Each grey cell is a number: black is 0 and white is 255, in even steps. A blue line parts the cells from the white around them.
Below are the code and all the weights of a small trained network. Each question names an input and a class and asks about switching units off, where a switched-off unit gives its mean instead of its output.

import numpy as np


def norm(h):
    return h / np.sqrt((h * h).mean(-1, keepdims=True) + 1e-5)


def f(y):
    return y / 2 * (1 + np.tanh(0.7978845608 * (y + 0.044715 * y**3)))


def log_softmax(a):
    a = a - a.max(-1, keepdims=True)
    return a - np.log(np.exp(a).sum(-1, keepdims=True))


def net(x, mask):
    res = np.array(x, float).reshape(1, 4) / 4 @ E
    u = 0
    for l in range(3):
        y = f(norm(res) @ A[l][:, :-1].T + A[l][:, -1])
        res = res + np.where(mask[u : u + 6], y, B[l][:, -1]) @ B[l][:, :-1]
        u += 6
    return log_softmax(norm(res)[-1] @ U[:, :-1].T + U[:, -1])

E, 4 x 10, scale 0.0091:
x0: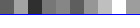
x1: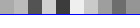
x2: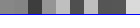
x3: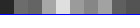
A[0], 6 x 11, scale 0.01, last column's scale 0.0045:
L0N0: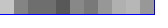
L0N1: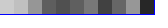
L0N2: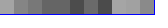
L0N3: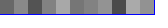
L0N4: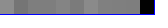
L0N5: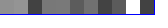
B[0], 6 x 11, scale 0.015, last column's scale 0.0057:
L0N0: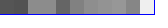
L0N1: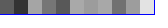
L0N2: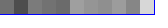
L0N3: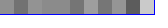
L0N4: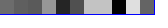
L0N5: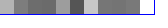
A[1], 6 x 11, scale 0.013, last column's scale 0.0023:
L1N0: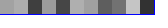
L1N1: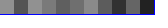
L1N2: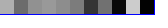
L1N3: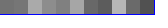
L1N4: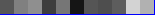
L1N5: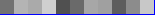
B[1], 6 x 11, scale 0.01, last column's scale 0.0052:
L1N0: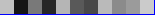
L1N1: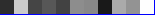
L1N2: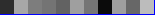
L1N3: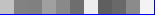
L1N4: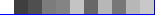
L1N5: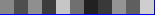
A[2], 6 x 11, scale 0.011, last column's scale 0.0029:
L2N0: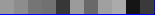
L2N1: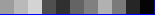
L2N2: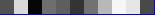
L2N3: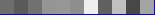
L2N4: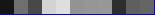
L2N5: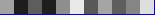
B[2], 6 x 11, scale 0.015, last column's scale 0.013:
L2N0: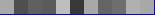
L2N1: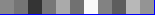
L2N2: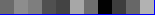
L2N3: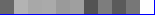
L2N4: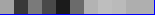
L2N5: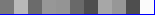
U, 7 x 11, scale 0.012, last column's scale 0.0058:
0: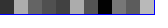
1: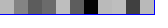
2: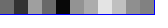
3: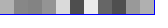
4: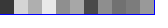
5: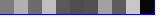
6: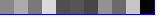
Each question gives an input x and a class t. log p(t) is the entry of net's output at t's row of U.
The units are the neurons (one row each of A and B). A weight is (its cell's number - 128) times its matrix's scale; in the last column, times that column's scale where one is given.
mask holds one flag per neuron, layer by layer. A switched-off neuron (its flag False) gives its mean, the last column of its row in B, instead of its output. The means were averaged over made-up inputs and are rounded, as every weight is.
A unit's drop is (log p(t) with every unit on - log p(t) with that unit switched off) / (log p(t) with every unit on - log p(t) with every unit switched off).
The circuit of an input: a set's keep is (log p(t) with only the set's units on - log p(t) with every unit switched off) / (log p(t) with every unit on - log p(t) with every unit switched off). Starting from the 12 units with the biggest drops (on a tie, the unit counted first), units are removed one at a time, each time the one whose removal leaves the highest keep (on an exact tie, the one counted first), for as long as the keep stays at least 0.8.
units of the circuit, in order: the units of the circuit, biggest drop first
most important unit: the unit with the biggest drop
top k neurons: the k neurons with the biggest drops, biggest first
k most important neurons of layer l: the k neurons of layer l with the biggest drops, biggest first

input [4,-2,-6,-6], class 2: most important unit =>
L0N0
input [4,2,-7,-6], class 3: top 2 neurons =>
(L2N0, L2N1)
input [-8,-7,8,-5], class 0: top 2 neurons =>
(L1N1, L1N2)
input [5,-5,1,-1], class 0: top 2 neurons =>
(L2N2, L0N2)
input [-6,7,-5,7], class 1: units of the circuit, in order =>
(L1N5, L2N5)
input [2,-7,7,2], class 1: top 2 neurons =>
(L1N4, L1N3)
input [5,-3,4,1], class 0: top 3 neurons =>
(L2N2, L1N3, L0N1)
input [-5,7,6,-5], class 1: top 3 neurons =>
(L1N0, L2N5, L2N2)
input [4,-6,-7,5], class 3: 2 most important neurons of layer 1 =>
(L1N0, L1N5)
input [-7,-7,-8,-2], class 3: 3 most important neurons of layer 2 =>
(L2N1, L2N2, L2N0)
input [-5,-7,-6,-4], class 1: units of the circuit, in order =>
(L1N4, L2N5)
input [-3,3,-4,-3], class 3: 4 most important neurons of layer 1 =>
(L1N4, L1N0, L1N2, L1N3)
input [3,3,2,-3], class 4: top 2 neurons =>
(L0N0, L1N1)
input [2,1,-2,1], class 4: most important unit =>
L1N3
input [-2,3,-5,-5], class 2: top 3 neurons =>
(L0N1, L0N0, L0N5)
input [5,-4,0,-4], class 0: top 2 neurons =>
(L2N2, L0N2)
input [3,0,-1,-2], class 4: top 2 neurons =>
(L1N1, L2N3)
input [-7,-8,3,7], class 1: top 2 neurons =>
(L1N4, L2N2)
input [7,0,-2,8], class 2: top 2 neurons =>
(L2N4, L1N1)
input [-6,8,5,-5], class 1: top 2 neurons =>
(L1N0, L2N5)
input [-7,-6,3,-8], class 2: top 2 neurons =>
(L0N1, L0N2)
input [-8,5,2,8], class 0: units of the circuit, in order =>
(L1N1)
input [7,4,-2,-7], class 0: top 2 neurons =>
(L2N2, L2N4)
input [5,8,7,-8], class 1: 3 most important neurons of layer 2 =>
(L2N5, L2N4, L2N1)
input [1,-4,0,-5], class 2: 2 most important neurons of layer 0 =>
(L0N1, L0N2)
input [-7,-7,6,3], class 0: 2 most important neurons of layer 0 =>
(L0N0, L0N2)
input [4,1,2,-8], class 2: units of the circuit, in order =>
(L0N1)
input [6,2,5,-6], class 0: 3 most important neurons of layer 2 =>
(L2N2, L2N4, L2N3)
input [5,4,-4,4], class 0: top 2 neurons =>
(L2N2, L0N1)
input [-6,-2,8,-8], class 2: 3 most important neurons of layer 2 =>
(L2N0, L2N2, L2N1)
